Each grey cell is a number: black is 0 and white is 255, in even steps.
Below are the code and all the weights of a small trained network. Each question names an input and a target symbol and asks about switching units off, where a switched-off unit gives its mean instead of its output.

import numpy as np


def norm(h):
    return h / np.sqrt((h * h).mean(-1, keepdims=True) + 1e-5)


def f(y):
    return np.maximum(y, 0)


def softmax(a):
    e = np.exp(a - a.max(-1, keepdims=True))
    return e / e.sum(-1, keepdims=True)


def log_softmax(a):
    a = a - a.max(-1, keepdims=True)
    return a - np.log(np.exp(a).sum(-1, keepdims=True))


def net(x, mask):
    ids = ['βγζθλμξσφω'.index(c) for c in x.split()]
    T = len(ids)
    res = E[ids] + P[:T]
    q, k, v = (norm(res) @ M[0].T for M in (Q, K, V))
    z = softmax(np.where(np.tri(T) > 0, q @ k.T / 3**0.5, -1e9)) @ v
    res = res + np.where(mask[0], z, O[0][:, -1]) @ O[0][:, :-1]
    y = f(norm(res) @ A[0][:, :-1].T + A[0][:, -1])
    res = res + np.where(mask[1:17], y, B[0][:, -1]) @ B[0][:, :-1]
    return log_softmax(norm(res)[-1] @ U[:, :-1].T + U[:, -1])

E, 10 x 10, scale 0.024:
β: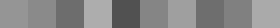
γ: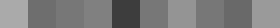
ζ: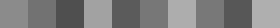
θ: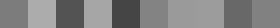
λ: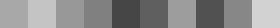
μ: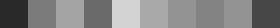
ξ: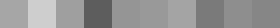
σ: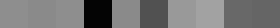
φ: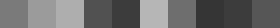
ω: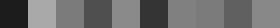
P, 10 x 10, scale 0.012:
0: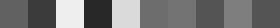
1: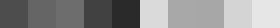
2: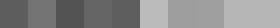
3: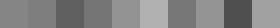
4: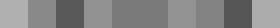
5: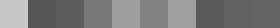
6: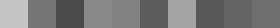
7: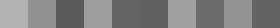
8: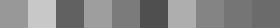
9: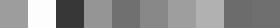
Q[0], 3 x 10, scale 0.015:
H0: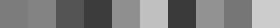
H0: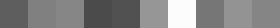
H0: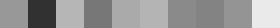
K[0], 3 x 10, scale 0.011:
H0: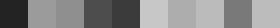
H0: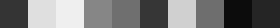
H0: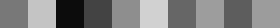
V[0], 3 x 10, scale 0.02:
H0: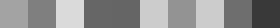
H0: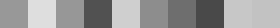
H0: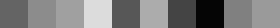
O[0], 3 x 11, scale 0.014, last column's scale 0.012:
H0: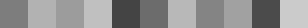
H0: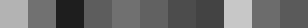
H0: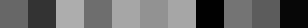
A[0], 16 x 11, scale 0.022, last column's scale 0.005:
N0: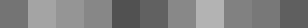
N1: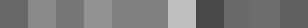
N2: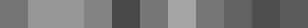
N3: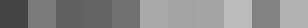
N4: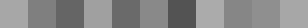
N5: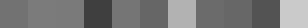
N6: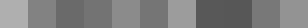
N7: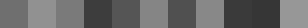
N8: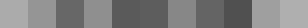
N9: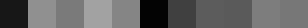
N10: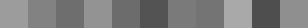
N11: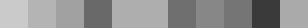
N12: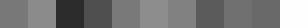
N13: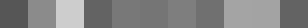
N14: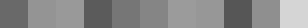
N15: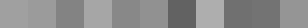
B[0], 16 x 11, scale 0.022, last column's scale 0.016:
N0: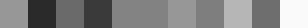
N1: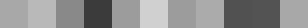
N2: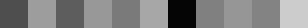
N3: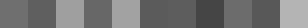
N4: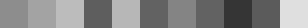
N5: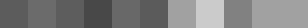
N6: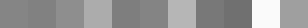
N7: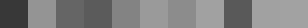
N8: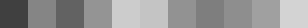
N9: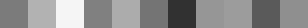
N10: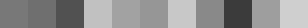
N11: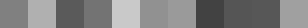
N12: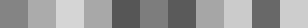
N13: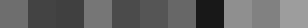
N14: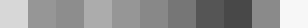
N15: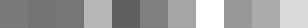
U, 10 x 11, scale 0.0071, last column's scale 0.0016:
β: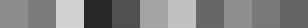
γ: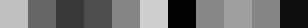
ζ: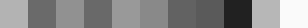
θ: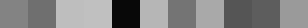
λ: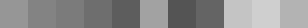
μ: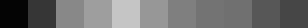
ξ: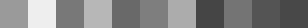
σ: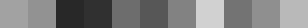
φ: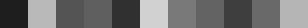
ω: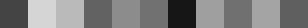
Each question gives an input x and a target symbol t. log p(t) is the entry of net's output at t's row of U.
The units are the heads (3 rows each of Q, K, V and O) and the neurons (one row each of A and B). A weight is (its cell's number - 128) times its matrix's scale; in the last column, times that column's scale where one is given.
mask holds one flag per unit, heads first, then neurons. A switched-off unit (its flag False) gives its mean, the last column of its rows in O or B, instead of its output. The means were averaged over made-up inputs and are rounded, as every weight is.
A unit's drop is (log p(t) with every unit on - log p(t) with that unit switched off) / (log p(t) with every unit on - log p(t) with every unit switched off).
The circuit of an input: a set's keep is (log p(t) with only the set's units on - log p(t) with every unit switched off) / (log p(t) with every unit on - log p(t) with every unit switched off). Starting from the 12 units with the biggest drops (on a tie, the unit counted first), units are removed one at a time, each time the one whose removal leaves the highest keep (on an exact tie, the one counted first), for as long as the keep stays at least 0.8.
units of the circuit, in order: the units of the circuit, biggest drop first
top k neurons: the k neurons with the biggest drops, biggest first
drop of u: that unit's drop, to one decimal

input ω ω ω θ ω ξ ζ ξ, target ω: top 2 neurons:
(N12, N14)
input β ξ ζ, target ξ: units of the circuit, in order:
(H0, N12, N10, N4)
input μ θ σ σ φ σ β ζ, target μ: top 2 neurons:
(N8, N14)
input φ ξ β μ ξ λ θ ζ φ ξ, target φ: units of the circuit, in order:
(H0, N2, N5)
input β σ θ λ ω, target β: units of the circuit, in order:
(H0, N2, N1)
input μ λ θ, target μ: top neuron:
(N3)
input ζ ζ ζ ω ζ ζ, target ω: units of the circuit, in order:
(H0, N12, N0)
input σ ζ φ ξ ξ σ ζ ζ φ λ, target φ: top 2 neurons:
(N2, N1)
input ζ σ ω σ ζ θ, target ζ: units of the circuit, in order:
(H0, N14)
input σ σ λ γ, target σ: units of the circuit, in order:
(H0, N0)
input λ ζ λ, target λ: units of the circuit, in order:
(H0, N12, N6)
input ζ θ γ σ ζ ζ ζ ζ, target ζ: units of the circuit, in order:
(H0, N14)
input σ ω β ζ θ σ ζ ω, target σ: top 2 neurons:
(N0, N2)
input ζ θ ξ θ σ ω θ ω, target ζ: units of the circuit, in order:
(H0)
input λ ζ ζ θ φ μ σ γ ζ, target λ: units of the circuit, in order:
(H0, N12)
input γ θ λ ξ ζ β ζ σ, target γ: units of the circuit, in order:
(N2, N0)
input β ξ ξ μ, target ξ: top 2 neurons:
(N10, N12)
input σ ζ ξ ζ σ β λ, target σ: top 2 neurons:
(N0, N14)
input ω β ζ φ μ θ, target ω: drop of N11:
0.0
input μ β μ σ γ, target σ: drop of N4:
0.1
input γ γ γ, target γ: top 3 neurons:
(N2, N0, N10)
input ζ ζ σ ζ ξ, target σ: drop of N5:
-0.1
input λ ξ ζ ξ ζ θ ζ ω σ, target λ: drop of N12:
0.4
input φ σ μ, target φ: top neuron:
(N1)
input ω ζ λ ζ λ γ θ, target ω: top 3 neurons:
(N12, N4, N14)
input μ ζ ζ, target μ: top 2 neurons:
(N14, N3)
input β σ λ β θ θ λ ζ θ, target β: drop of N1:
0.2
